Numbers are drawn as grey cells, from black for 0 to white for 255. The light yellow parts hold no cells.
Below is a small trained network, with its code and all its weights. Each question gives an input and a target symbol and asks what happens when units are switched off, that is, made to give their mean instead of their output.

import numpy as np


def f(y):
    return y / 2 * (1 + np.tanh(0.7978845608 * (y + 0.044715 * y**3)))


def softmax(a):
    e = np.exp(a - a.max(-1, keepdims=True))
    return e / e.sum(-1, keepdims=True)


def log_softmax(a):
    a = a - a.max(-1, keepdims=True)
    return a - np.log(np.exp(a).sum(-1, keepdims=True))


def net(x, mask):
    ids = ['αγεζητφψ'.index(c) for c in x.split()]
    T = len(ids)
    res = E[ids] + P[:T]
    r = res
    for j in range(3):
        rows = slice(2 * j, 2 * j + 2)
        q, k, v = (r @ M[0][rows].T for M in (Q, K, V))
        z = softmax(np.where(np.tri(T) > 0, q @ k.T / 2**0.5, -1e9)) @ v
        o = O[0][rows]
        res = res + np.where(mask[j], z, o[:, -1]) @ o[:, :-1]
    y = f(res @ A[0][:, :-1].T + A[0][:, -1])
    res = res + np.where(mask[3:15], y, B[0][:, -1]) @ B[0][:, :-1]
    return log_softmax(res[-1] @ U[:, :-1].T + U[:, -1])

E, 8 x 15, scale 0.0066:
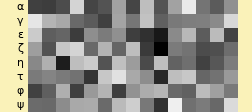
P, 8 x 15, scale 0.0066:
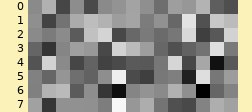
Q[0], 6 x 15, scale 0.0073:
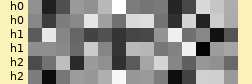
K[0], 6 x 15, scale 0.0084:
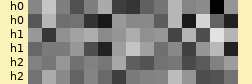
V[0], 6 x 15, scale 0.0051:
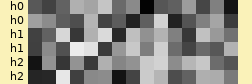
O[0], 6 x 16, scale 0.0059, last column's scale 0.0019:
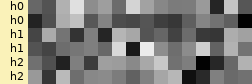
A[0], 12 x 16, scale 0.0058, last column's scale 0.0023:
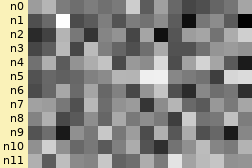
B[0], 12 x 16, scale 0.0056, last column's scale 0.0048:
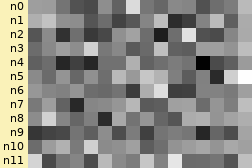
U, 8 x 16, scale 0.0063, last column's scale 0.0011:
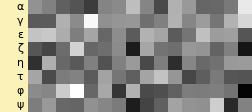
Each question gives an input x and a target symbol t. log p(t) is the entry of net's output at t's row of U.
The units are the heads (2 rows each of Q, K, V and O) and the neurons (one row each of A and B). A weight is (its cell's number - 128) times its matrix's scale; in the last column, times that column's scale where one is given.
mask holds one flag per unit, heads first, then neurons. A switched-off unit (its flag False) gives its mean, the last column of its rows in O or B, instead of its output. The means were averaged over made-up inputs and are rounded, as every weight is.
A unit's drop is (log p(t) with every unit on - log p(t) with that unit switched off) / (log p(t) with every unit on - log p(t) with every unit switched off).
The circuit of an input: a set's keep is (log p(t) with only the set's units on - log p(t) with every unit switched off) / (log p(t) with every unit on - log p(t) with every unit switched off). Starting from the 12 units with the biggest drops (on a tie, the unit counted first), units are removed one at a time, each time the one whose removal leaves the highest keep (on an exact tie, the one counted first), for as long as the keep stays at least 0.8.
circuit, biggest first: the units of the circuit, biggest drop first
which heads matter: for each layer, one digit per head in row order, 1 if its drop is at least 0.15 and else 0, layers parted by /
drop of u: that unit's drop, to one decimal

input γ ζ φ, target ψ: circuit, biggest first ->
h0, n5, h1
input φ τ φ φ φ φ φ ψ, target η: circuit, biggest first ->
h1
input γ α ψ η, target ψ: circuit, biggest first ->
h0, h1, n5
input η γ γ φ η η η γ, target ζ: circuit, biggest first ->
h1, h0, n2
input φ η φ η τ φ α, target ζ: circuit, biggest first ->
h1, h0
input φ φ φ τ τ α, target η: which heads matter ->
010
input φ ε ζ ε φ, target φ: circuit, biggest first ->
h0, h1, h2
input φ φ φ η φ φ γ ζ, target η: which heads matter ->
110
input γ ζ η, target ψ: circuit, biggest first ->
h0, h1, n5
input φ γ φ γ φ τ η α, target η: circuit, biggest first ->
h1, n11
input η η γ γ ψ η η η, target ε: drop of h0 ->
0.2
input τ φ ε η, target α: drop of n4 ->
0.1
